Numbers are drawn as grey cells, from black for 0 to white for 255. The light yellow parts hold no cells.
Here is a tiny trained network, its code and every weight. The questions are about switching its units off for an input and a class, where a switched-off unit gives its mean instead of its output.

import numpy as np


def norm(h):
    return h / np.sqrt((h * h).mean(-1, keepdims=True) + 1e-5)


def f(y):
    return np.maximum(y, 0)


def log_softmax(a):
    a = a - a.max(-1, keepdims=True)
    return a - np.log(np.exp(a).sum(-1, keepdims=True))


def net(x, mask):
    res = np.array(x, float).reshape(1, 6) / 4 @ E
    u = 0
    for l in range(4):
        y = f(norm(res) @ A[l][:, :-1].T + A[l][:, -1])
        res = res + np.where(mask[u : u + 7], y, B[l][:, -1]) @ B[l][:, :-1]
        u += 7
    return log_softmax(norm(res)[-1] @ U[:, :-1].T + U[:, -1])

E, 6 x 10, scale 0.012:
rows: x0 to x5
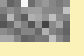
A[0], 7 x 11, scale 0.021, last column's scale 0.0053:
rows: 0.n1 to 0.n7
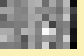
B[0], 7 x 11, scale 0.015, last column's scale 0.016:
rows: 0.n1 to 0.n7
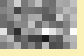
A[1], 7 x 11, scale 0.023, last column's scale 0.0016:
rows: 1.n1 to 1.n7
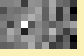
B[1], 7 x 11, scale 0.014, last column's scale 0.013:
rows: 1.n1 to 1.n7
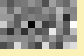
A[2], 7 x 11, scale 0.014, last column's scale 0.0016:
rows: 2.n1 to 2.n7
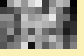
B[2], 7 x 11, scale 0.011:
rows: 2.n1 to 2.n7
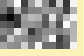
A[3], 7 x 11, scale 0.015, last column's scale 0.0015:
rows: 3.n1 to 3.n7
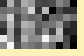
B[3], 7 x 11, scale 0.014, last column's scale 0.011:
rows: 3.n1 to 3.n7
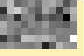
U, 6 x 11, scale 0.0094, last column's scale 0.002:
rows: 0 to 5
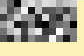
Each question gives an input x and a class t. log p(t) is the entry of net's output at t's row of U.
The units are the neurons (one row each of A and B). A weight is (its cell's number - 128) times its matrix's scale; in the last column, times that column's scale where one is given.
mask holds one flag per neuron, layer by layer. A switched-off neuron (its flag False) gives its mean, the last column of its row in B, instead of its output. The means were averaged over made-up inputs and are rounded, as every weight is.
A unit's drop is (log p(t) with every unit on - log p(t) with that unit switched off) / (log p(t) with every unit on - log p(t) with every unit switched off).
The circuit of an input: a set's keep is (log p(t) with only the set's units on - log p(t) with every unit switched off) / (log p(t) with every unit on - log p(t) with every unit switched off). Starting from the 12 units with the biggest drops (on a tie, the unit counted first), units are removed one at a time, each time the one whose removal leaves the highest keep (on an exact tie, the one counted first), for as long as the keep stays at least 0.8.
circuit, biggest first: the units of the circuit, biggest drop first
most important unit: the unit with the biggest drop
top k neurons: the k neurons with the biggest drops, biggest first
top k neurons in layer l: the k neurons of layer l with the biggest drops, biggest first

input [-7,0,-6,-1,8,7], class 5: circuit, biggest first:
0.n5, 1.n5
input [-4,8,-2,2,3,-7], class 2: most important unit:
0.n7
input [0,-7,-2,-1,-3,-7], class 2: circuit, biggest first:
1.n7, 0.n5
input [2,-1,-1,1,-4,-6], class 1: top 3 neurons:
1.n4, 0.n5, 0.n7
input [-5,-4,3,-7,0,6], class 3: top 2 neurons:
0.n6, 3.n3
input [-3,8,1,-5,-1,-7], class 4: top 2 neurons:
0.n1, 0.n3
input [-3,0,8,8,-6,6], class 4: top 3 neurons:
0.n3, 2.n1, 0.n1
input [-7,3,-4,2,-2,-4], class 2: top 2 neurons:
0.n5, 0.n1
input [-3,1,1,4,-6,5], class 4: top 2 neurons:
0.n3, 2.n1
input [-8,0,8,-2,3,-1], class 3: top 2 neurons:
0.n6, 0.n2
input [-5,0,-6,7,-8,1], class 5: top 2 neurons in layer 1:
1.n4, 1.n5
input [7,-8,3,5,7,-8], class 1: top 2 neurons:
1.n4, 0.n5
